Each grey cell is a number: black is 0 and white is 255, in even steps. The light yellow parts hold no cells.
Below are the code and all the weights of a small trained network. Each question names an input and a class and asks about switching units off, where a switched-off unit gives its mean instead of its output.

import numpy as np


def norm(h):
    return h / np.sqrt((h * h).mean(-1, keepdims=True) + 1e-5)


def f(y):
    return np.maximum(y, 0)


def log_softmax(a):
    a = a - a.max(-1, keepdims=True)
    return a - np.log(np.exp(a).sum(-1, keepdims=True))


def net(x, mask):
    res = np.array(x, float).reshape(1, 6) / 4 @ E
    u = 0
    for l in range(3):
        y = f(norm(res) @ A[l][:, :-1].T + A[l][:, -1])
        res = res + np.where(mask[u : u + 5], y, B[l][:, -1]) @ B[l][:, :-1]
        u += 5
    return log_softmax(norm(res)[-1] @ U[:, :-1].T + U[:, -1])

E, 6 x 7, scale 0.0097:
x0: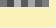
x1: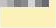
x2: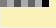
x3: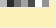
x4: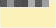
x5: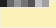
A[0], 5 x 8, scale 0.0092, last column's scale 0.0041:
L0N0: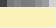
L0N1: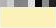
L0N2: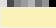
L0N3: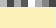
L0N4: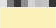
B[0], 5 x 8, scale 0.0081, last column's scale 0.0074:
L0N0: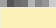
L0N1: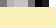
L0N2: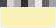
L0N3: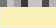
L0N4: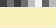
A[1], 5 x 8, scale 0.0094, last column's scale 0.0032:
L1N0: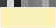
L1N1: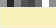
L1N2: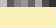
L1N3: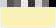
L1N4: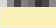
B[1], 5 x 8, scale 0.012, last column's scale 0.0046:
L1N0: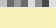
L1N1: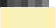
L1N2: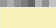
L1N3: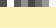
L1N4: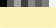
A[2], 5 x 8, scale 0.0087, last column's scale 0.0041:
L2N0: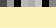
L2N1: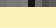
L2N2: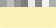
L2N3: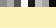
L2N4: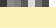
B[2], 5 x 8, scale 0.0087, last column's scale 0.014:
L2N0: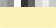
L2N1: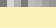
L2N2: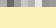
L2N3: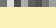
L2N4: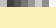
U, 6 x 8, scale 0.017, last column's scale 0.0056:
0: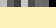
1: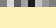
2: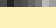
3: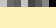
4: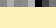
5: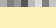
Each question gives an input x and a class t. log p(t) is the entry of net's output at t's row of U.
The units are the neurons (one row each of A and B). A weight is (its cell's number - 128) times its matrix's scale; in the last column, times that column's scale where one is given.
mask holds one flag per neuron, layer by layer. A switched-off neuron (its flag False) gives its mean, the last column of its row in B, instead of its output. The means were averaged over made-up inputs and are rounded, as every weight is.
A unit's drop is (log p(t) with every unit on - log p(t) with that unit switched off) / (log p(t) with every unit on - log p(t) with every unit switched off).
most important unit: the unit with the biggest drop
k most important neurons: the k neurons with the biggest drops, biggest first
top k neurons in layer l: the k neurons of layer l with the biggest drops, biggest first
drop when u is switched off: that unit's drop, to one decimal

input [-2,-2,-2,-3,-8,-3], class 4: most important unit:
L2N0
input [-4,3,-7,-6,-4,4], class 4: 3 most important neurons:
L0N1, L2N0, L0N4
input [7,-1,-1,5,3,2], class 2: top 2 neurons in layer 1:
L1N1, L1N0
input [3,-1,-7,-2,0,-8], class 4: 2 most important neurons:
L0N1, L2N0
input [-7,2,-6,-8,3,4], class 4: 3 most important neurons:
L0N1, L2N0, L0N4
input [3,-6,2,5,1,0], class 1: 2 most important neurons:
L1N3, L1N4
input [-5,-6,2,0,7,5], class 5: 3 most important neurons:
L1N0, L1N4, L2N0
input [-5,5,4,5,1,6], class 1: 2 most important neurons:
L1N3, L2N3
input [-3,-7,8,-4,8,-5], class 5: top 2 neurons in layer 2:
L2N4, L2N0
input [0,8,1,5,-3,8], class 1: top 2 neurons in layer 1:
L1N3, L1N0
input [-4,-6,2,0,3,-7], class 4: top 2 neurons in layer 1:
L1N4, L1N1
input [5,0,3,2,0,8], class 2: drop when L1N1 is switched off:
0.2
